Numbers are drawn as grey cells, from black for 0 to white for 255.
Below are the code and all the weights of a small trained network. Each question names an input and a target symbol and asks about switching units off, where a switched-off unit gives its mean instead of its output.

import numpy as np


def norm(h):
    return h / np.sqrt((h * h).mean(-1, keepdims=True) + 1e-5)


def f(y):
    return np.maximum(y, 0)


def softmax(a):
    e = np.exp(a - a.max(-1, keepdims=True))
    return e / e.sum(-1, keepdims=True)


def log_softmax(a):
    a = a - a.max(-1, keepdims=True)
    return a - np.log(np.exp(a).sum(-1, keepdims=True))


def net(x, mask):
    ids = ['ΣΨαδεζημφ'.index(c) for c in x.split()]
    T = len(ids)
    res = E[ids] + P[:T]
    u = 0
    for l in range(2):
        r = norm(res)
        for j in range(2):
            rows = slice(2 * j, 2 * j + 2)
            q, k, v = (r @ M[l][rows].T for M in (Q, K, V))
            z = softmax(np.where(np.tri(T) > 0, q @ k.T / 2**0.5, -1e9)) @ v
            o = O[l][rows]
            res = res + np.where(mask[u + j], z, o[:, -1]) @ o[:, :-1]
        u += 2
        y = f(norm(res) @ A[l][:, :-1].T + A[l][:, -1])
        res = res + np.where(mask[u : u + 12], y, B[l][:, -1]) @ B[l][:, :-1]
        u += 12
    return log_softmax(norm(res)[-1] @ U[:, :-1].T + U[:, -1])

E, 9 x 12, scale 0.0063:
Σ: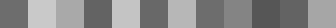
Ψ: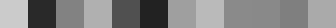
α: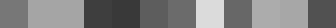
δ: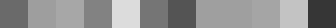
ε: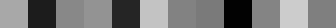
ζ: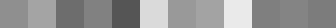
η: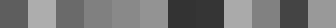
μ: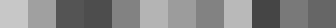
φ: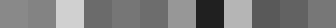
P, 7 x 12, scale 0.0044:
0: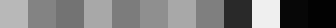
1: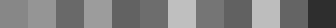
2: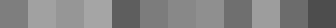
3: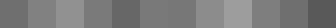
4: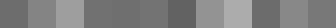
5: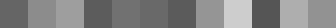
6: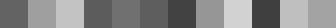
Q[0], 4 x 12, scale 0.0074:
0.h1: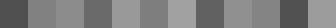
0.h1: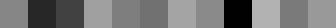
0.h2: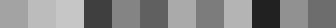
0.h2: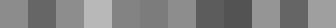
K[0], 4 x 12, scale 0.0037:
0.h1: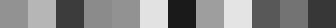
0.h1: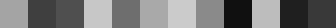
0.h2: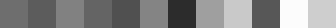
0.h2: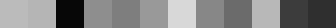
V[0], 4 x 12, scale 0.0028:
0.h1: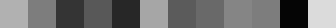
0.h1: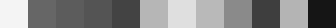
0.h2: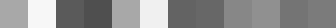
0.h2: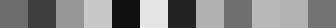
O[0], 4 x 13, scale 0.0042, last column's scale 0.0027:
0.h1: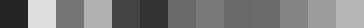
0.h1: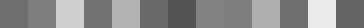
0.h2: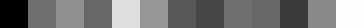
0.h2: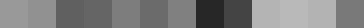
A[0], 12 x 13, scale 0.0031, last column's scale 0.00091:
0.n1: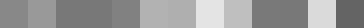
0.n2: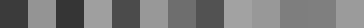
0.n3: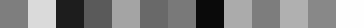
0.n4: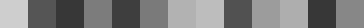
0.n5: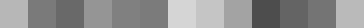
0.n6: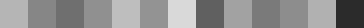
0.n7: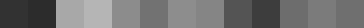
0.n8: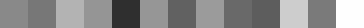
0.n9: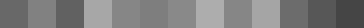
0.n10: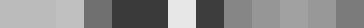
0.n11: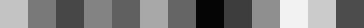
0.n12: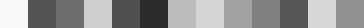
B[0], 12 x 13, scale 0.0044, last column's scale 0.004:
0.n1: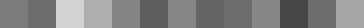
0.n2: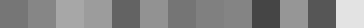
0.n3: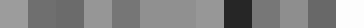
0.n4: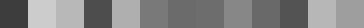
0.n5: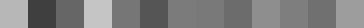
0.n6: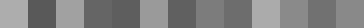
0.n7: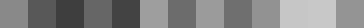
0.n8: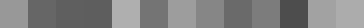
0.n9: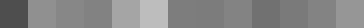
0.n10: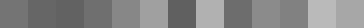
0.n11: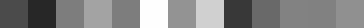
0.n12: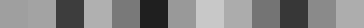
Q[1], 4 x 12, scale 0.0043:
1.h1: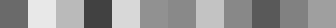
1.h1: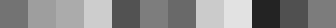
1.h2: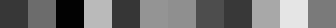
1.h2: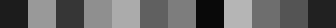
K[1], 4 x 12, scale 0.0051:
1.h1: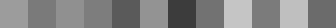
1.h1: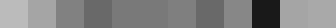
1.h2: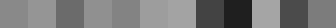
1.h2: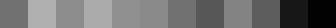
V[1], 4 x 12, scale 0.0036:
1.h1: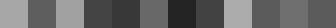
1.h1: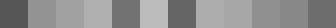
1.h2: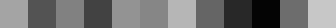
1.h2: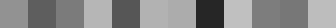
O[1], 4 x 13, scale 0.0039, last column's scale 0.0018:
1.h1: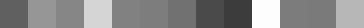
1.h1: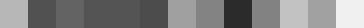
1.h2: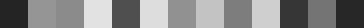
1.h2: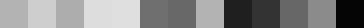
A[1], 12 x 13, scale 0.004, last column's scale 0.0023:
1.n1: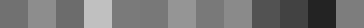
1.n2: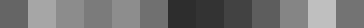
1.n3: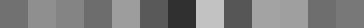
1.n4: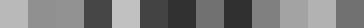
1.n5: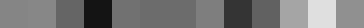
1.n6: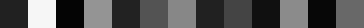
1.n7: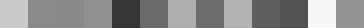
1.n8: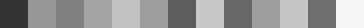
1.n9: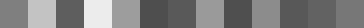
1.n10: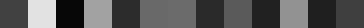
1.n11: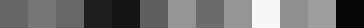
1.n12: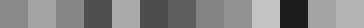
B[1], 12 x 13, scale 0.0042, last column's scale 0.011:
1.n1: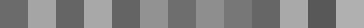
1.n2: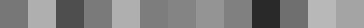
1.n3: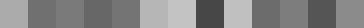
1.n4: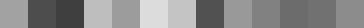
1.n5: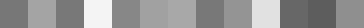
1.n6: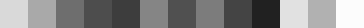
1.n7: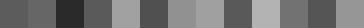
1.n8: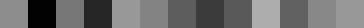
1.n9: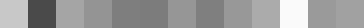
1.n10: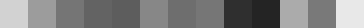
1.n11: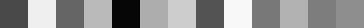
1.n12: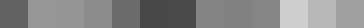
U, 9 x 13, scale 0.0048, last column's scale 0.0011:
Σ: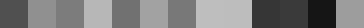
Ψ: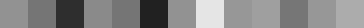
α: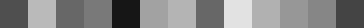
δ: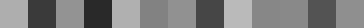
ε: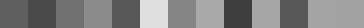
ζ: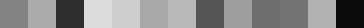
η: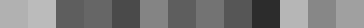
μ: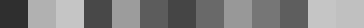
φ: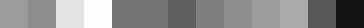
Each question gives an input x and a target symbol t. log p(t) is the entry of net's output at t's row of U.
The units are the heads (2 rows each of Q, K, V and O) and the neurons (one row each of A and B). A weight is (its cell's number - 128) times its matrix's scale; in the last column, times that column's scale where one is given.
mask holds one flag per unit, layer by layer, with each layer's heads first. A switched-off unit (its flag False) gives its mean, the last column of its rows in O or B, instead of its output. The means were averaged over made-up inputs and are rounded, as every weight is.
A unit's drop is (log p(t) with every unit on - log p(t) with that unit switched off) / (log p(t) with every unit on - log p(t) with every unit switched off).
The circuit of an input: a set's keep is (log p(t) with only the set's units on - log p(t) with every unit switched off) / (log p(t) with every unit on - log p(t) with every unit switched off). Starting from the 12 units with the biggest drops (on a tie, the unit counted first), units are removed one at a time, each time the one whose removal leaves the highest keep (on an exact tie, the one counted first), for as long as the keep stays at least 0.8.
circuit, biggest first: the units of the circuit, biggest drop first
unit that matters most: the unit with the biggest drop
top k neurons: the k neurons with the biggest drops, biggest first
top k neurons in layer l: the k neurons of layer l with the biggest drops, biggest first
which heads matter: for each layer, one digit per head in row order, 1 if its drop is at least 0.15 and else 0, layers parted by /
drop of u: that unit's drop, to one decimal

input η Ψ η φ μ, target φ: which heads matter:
10 / 10
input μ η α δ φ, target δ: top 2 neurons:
1.n6, 1.n10
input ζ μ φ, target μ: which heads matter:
11 / 00
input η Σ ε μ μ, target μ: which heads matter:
10 / 01
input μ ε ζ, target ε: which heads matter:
11 / 01
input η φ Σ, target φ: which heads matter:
01 / 01
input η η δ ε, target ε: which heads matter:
00 / 00
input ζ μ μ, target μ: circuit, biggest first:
0.h1, 1.n6, 1.n10
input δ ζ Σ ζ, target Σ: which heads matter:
10 / 00
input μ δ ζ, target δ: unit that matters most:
0.h1
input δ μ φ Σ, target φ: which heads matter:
01 / 11
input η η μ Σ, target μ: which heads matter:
00 / 00
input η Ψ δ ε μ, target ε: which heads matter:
01 / 01
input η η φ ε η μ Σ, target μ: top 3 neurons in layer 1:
1.n6, 1.n10, 1.n8
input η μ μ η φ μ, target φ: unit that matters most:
1.h1
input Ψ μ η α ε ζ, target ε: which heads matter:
01 / 01
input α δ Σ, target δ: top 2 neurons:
1.n6, 1.n10
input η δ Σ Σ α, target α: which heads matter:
00 / 00
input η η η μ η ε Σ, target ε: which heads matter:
01 / 01
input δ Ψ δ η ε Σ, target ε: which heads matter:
11 / 01
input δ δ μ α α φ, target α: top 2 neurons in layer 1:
1.n11, 1.n6
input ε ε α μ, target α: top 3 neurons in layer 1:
1.n11, 1.n6, 1.n10
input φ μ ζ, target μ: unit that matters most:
0.h1
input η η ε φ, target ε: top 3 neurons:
0.n10, 1.n6, 1.n10
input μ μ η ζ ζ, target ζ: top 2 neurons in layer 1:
1.n6, 1.n10
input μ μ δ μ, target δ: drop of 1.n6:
0.4
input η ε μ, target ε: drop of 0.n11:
0.1
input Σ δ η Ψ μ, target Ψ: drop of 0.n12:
0.1
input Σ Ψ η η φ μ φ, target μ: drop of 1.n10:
0.2
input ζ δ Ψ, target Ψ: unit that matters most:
0.n12
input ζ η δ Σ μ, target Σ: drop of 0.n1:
0.0
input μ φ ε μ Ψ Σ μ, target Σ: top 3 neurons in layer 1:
1.n6, 1.n10, 1.n9
